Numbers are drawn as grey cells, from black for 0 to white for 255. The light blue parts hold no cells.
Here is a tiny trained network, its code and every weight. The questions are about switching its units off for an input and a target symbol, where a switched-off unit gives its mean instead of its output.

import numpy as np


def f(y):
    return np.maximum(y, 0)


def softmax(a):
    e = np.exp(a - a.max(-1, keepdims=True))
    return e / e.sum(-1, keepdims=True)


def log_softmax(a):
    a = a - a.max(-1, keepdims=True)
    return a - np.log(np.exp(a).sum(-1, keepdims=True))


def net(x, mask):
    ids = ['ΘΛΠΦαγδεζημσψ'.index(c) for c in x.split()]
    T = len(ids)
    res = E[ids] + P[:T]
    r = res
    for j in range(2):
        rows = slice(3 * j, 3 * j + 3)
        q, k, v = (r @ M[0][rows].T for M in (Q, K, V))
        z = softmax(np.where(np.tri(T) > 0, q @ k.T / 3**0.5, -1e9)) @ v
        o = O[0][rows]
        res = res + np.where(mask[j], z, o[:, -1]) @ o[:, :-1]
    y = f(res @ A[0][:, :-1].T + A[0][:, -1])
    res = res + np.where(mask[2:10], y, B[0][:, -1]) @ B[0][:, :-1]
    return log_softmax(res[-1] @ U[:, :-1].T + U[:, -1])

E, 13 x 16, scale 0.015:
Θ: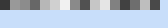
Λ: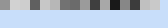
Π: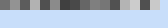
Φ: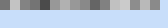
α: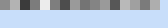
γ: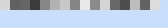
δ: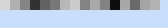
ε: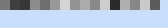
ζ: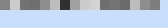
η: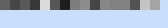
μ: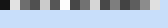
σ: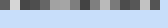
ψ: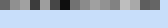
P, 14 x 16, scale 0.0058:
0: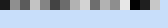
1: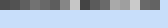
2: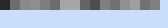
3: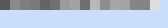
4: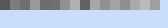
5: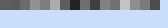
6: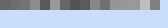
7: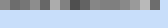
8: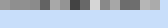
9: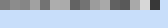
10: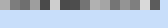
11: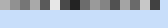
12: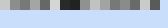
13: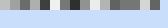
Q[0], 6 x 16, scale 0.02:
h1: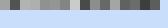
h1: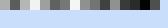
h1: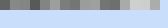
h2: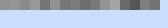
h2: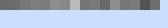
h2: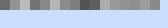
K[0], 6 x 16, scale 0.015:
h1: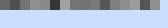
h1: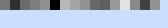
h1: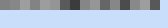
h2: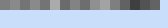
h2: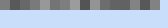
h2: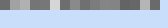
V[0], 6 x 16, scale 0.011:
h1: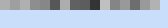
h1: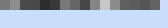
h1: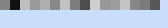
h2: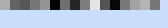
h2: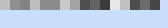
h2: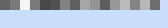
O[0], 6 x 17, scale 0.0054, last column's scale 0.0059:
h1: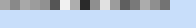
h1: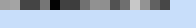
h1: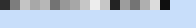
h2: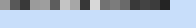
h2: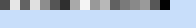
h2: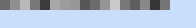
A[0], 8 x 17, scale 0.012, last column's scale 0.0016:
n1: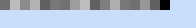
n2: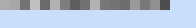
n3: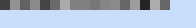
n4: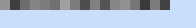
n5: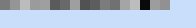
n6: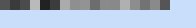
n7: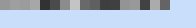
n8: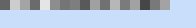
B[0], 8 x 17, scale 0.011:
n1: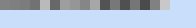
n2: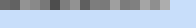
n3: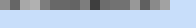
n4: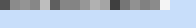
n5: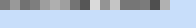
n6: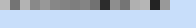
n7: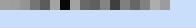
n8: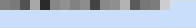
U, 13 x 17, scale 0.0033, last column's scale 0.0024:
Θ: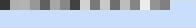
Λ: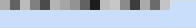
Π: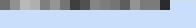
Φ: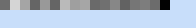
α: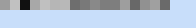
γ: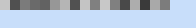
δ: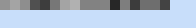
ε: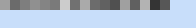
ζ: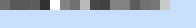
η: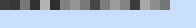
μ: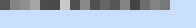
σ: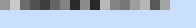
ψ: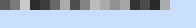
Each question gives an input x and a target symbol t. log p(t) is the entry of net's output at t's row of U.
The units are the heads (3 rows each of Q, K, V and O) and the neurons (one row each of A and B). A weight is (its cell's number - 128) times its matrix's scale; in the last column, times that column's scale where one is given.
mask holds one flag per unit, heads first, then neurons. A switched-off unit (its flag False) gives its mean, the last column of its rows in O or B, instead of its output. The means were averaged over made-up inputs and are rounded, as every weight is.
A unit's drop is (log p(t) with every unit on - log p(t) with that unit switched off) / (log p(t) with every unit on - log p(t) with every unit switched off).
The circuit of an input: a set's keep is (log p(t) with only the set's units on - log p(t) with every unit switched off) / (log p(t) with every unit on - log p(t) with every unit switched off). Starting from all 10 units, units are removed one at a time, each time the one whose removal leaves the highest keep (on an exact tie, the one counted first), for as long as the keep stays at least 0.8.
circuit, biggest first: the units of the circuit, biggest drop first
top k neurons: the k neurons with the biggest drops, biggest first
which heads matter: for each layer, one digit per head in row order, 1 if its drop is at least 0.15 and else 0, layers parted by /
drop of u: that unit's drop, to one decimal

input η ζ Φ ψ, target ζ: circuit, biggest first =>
[h1]
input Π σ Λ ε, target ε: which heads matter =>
01
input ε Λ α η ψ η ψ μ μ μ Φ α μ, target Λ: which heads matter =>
10
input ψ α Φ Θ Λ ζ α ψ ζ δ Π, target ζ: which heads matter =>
11
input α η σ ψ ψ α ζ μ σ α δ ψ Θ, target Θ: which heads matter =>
10
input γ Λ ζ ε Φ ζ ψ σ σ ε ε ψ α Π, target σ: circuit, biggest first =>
[h1, h2]
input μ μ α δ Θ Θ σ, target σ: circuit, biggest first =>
[h1, n1]
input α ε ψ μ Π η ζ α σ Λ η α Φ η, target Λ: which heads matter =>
10
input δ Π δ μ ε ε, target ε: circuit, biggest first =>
[n6, h2]
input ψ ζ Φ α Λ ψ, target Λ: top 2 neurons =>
[n4, n8]
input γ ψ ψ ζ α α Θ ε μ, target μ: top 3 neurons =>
[n8, n3, n5]
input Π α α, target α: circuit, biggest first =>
[h2, n5]
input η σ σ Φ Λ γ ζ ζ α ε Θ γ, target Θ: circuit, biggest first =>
[h1, h2]
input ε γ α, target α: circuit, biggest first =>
[n5, h2]
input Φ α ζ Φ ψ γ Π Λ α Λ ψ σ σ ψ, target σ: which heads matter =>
10
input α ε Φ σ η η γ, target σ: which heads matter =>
11
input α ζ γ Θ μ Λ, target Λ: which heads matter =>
10
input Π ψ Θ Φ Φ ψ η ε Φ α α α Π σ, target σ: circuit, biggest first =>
[h1]
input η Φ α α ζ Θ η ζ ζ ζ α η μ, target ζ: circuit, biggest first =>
[h1, n8]
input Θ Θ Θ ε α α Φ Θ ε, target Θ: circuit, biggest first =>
[h1]
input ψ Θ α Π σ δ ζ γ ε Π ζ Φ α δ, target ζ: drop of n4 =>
0.2
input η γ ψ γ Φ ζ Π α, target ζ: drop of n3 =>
0.0
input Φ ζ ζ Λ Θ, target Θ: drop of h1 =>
0.7
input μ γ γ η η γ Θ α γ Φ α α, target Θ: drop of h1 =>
0.8
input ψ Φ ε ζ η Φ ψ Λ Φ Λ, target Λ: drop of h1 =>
0.5
